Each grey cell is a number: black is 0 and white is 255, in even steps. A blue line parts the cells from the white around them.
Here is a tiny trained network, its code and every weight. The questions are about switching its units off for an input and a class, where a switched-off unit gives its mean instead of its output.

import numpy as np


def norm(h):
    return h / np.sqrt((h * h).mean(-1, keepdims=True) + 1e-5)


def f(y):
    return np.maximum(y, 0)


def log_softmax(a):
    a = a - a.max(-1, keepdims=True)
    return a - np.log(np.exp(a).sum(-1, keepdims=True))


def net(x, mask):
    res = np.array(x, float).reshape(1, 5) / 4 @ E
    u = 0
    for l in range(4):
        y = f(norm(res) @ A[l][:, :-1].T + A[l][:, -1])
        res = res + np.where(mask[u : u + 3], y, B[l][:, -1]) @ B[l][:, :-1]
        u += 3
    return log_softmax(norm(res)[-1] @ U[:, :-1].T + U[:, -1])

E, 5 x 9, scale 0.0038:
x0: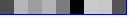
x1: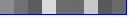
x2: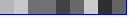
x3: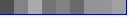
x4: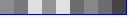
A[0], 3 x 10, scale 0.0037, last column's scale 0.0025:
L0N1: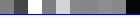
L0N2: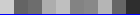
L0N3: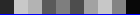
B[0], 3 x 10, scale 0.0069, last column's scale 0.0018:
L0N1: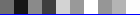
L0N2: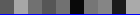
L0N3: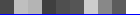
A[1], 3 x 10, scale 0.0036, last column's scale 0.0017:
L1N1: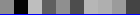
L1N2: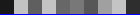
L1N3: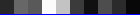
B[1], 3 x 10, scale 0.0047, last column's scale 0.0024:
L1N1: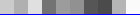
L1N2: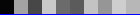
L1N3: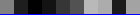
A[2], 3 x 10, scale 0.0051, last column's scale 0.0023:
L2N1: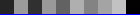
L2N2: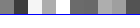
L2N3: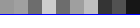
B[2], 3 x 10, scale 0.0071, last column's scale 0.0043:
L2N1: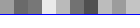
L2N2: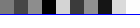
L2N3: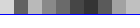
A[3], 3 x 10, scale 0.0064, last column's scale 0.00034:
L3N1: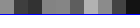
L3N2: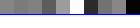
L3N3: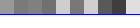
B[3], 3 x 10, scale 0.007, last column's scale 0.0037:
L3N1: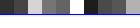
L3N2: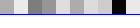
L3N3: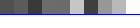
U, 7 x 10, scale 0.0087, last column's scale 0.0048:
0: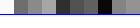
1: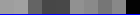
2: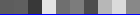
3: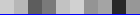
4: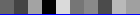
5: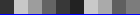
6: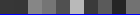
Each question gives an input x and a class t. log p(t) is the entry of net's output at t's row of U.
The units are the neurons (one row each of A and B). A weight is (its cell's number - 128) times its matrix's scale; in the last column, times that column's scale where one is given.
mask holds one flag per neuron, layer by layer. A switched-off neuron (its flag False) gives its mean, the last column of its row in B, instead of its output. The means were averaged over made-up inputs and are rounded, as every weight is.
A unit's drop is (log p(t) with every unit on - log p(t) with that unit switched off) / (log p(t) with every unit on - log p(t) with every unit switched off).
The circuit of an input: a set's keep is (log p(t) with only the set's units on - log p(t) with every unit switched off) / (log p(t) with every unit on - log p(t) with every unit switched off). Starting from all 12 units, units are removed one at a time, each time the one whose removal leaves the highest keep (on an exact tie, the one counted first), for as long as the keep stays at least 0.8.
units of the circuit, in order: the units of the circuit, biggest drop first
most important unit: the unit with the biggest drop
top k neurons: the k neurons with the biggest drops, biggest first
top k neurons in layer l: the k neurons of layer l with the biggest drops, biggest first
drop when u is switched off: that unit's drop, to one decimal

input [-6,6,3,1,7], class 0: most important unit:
L2N3
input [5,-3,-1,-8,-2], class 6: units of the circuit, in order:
L3N1, L2N2
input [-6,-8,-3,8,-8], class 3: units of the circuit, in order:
L3N2, L2N2
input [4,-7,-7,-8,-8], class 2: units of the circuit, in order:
L1N2, L2N1
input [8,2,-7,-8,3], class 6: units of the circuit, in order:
L1N3, L3N1
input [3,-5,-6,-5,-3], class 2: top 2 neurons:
L0N1, L1N2
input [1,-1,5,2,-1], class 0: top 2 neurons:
L0N1, L3N2
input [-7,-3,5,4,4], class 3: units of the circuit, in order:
L3N2, L2N2
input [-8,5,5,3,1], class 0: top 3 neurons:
L2N3, L0N1, L1N1
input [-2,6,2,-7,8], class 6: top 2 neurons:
L1N3, L3N1
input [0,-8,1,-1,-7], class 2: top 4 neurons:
L2N1, L1N2, L0N1, L1N1
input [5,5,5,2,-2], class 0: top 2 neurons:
L2N3, L3N2
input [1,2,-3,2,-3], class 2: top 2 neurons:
L0N1, L2N1
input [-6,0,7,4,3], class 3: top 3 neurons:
L2N2, L3N2, L0N3
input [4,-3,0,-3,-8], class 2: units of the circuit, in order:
L2N1
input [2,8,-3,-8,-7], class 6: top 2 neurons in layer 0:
L0N3, L0N1
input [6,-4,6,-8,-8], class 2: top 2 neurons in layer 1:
L1N1, L1N2
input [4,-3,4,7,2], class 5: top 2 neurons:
L0N3, L2N2
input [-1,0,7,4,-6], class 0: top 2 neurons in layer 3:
L3N3, L3N2
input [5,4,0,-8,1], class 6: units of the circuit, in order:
L3N1
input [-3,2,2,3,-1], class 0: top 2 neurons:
L2N3, L0N1
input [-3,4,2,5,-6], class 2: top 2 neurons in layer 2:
L2N1, L2N2
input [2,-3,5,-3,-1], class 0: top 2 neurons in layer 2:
L2N2, L2N3
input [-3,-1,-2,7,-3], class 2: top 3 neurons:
L0N1, L2N1, L1N2
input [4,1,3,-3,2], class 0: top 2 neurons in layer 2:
L2N3, L2N2
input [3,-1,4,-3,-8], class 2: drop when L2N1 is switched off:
0.3
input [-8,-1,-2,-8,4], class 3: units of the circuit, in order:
L3N2
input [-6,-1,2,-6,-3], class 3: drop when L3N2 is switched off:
0.2
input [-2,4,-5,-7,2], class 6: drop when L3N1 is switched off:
0.1
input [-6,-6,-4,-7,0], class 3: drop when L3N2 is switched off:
0.4
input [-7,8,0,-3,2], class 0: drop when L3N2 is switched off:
-0.1
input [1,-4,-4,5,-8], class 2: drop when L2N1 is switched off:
0.2
